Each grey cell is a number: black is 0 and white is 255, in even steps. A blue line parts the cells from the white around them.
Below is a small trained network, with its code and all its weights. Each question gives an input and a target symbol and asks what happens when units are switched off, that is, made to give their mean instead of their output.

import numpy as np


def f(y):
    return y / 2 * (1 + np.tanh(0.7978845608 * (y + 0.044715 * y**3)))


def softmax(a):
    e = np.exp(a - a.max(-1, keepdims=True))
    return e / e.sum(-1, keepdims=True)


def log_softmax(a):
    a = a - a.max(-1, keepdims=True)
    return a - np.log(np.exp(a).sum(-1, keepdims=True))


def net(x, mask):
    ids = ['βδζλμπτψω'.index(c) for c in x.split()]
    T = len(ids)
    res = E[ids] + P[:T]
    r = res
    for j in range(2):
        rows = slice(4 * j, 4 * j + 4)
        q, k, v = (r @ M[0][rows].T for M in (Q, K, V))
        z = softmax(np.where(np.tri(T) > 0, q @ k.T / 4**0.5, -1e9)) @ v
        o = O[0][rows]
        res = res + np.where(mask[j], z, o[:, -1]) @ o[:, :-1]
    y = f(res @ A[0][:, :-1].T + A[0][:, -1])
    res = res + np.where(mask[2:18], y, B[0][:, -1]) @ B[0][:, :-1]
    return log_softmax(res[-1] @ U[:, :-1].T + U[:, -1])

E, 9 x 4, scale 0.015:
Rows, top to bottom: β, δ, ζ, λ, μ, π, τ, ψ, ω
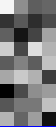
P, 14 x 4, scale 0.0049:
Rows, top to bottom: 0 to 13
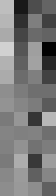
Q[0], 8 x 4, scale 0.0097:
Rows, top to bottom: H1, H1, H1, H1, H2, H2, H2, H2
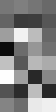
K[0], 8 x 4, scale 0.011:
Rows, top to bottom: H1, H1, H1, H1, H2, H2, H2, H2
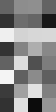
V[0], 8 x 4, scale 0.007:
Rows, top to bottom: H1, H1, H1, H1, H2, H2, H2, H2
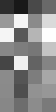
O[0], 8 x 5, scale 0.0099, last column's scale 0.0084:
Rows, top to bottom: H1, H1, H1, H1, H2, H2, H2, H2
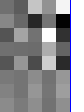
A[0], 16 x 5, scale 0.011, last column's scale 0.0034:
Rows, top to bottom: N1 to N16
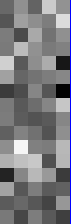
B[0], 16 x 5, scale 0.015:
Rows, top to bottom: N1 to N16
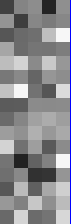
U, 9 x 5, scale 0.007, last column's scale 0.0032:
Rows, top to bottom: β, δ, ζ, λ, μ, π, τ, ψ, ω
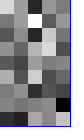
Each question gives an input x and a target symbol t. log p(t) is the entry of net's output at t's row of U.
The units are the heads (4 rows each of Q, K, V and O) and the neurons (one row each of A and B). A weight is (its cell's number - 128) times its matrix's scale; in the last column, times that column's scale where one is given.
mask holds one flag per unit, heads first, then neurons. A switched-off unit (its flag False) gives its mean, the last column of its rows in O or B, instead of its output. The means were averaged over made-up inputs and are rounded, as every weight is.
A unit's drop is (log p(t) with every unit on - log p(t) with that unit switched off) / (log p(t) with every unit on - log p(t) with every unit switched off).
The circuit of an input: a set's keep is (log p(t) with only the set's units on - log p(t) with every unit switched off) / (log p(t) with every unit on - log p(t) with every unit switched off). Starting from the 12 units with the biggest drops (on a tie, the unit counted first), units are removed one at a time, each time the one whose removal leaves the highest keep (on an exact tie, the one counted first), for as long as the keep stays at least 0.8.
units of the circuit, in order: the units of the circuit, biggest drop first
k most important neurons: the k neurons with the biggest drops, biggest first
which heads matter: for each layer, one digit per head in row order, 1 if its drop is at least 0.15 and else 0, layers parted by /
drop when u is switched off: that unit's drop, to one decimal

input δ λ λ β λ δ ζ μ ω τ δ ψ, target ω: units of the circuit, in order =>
(N7)
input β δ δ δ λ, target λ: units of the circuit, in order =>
(N7, N5)
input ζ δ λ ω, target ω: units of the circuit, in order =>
(N12, N7)
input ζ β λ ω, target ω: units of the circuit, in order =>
(N7, N12)
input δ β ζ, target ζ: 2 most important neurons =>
(N3, N14)
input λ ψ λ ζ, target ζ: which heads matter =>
00
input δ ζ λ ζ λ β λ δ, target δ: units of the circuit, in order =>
(N15, H1)
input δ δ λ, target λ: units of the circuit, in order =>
(N5, N7)
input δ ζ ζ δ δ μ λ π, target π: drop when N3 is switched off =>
0.3
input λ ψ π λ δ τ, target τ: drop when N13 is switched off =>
0.8
